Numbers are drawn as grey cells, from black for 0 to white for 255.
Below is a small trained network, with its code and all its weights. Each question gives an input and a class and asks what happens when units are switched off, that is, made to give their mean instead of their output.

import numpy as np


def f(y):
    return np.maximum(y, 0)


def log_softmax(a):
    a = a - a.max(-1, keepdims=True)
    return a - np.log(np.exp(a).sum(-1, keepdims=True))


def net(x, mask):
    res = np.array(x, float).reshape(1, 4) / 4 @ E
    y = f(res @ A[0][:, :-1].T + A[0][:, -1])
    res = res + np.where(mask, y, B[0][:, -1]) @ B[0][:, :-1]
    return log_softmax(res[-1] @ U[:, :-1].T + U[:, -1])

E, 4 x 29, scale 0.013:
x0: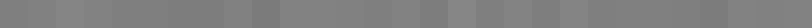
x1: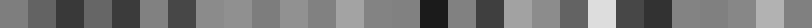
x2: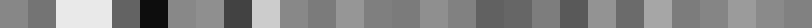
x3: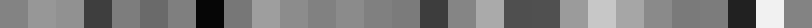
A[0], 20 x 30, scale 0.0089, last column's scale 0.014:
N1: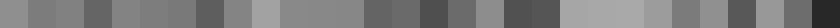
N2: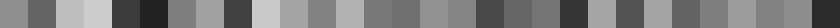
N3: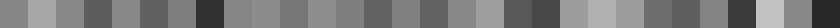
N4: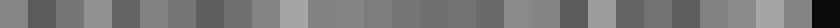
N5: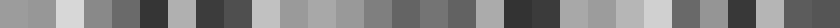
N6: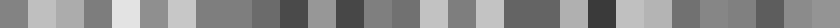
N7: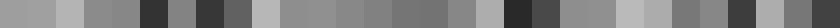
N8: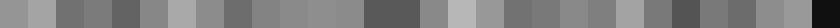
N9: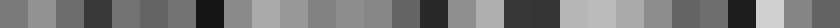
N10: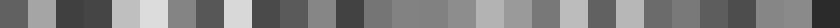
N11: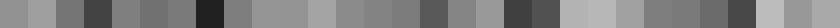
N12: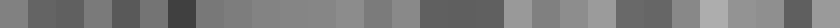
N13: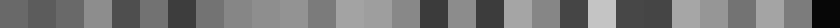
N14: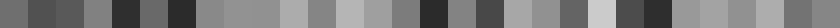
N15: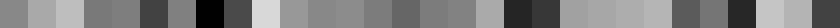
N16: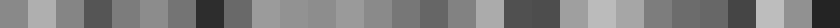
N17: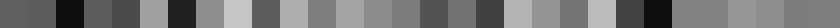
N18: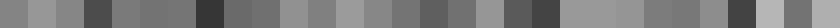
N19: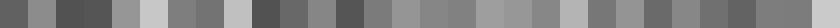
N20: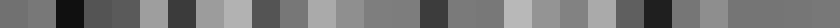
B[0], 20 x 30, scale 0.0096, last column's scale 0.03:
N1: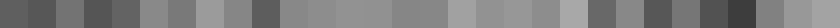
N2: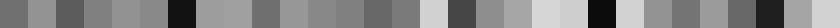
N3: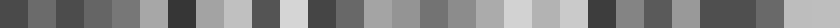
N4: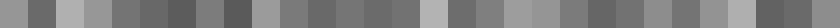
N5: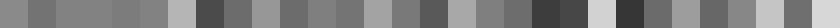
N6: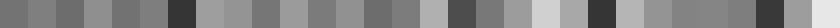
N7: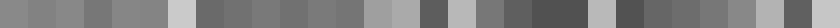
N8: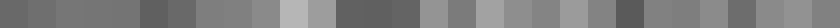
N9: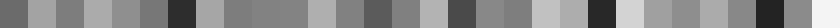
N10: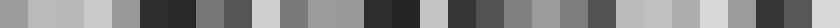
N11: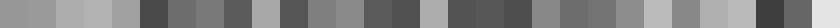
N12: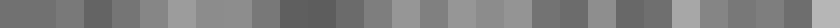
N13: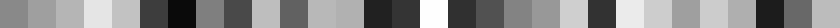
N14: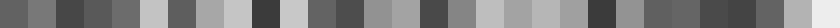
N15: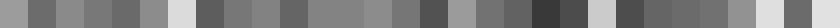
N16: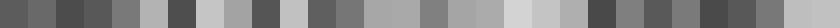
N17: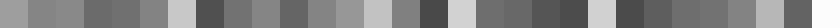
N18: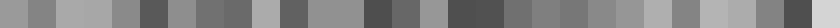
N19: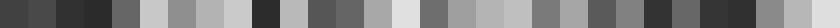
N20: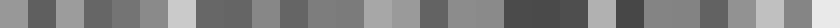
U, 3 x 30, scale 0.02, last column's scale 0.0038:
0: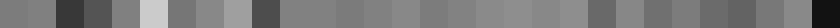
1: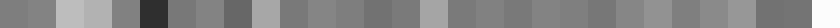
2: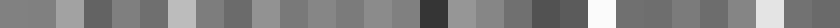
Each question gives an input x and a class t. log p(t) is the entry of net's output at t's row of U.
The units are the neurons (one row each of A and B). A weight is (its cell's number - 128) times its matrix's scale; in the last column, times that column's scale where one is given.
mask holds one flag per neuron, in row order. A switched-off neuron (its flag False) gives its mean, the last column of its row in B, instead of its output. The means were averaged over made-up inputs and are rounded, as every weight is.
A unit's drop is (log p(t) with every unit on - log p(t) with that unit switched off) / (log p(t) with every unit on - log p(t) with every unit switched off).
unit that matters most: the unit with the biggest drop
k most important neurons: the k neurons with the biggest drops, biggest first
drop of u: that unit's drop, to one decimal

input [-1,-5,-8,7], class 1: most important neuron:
N10
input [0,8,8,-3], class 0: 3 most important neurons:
N14, N10, N11
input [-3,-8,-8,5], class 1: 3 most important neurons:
N10, N11, N14
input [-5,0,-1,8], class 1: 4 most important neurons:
N9, N11, N18, N14
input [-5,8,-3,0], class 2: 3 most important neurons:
N17, N20, N2
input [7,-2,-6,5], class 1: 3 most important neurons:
N10, N11, N14
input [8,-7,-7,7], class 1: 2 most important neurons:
N10, N11
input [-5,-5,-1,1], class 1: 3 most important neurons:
N14, N16, N3
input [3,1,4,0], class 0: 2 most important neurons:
N10, N11
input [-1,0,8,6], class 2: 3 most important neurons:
N15, N5, N7
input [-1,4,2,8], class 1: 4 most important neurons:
N11, N9, N18, N19
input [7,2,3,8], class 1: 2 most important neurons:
N9, N11
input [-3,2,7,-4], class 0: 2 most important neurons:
N10, N11
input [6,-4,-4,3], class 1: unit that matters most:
N10
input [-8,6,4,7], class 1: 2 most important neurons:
N13, N11
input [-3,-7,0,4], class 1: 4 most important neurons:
N6, N17, N20, N14
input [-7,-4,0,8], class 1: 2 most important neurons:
N9, N11
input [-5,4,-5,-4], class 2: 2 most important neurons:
N17, N20
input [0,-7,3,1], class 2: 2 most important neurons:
N9, N5
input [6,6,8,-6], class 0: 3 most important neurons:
N14, N10, N11
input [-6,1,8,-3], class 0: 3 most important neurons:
N10, N11, N2
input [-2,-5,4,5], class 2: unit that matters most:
N15
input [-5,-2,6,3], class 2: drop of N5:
0.1
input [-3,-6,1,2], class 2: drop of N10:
0.2
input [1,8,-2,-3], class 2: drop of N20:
0.3
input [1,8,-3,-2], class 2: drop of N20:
0.4
